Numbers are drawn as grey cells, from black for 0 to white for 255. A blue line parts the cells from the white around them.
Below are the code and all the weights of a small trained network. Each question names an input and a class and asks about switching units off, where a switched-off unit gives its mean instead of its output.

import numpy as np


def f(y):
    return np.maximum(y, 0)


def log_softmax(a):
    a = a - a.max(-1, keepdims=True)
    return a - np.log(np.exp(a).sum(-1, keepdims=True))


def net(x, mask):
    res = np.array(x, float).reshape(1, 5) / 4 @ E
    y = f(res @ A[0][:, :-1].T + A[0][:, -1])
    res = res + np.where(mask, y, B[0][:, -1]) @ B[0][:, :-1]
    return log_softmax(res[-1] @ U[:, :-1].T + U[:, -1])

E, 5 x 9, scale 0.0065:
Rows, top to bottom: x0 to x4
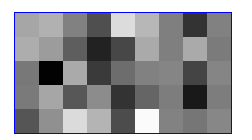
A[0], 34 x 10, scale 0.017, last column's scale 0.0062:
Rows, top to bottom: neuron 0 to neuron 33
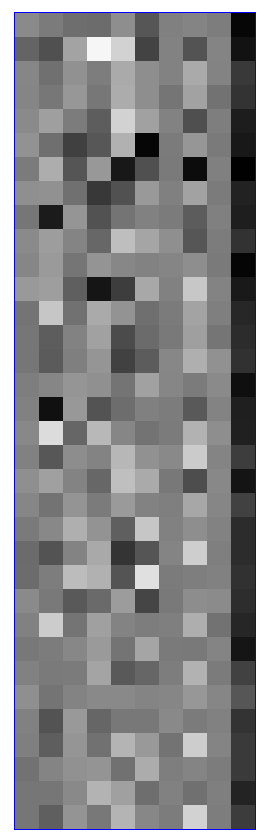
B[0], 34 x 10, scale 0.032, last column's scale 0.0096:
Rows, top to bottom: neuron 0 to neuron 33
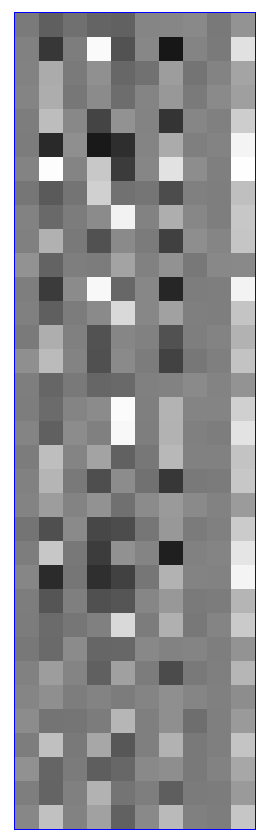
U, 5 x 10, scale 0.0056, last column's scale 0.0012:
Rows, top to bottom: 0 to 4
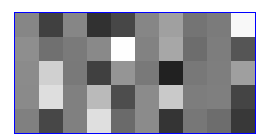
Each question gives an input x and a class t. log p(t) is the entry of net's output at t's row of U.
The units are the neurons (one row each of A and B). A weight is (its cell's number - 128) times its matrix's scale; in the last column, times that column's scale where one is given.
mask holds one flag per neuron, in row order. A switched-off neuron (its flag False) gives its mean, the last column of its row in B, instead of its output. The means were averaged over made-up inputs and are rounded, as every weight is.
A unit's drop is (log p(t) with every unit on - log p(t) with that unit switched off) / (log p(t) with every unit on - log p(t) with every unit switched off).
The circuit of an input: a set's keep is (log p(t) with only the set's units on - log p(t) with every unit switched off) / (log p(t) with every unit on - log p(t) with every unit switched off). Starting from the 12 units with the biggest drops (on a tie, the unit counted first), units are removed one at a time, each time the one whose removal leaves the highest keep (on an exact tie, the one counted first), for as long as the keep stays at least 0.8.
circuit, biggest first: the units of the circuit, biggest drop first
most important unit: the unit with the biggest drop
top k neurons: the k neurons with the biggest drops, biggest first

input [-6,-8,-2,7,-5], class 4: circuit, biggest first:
[neuron 1]
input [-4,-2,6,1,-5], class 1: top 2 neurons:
[neuron 16; neuron 8]
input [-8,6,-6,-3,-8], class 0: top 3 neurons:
[neuron 5; neuron 24; neuron 4]
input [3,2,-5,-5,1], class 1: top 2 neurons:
[neuron 6; neuron 17]
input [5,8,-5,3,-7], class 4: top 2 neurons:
[neuron 11; neuron 7]
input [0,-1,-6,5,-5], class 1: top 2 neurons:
[neuron 17; neuron 23]
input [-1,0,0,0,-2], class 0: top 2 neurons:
[neuron 6; neuron 11]
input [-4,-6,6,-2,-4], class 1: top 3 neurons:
[neuron 16; neuron 8; neuron 11]
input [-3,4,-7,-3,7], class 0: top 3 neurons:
[neuron 23; neuron 21; neuron 16]
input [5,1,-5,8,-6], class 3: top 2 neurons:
[neuron 6; neuron 23]
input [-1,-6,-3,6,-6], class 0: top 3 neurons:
[neuron 5; neuron 11; neuron 24]
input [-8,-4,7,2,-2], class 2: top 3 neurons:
[neuron 22; neuron 14; neuron 13]
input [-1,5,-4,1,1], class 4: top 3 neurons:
[neuron 11; neuron 16; neuron 8]
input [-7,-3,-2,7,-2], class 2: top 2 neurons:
[neuron 22; neuron 14]
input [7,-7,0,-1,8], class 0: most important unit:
neuron 23
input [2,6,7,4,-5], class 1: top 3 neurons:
[neuron 16; neuron 8; neuron 1]
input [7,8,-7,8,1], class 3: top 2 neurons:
[neuron 6; neuron 1]
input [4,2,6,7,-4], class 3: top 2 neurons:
[neuron 6; neuron 17]
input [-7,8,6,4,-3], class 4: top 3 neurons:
[neuron 11; neuron 7; neuron 4]
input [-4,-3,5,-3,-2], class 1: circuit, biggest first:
[neuron 16]
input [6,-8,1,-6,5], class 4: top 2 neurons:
[neuron 1; neuron 6]
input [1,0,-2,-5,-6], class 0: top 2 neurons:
[neuron 5; neuron 6]
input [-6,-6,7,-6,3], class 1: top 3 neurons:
[neuron 16; neuron 8; neuron 6]
